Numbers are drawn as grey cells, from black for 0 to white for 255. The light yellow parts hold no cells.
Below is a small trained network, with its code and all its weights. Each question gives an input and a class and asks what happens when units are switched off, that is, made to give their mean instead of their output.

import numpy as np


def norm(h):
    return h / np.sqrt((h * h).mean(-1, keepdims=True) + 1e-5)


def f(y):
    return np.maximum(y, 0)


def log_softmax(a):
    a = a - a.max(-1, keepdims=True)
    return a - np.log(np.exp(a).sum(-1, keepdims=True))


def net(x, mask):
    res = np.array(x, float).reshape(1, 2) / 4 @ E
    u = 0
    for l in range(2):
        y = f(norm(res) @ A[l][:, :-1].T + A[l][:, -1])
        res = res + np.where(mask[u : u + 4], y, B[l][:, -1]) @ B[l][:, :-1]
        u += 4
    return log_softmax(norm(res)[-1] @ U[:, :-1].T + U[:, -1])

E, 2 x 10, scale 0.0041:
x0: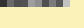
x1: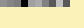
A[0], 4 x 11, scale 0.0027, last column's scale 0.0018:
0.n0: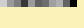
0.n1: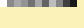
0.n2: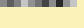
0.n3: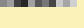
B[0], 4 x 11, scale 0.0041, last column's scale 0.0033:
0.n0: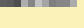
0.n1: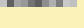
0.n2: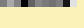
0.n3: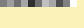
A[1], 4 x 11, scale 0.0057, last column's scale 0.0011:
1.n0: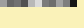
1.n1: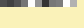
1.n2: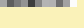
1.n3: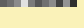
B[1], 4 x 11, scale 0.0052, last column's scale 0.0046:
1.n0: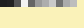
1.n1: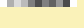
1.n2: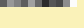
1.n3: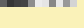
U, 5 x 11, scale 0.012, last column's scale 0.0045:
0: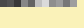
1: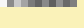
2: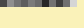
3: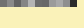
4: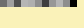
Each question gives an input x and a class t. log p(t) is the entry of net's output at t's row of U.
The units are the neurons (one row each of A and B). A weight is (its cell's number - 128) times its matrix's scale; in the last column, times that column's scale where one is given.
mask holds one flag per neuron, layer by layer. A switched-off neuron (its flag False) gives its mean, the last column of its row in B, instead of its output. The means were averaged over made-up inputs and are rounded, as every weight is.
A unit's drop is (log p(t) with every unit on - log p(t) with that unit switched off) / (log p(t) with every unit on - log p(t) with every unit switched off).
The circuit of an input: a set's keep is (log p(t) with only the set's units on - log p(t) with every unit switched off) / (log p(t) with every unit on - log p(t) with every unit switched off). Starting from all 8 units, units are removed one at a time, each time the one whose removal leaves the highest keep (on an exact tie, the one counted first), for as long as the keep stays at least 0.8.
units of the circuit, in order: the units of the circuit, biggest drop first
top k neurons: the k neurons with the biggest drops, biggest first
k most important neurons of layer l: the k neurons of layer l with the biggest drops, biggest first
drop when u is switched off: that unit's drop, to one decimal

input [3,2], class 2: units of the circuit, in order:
[1.n3]
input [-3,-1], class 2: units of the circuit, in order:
[1.n2 1.n1]
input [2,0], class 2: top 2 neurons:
[1.n3 1.n1]
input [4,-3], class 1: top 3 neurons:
[0.n3 1.n1 1.n2]
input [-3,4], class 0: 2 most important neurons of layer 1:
[1.n1 1.n0]
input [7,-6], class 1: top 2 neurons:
[1.n1 0.n3]
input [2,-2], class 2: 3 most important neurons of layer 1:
[1.n3 1.n1 1.n0]
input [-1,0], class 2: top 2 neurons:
[1.n2 1.n1]
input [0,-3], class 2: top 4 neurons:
[0.n2 1.n1 1.n3 1.n0]
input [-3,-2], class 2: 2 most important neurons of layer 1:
[1.n2 1.n1]
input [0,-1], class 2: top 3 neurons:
[1.n1 1.n3 1.n0]
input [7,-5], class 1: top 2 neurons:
[1.n1 0.n3]
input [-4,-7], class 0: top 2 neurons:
[1.n3 1.n1]
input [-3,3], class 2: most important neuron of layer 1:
[1.n2]
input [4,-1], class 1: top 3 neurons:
[1.n1 1.n2 0.n3]
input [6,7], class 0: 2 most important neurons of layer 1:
[1.n0 1.n2]
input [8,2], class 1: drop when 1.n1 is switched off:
1.1
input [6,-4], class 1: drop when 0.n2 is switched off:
0.0
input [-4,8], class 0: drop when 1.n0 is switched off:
0.1
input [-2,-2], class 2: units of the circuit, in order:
[1.n2]
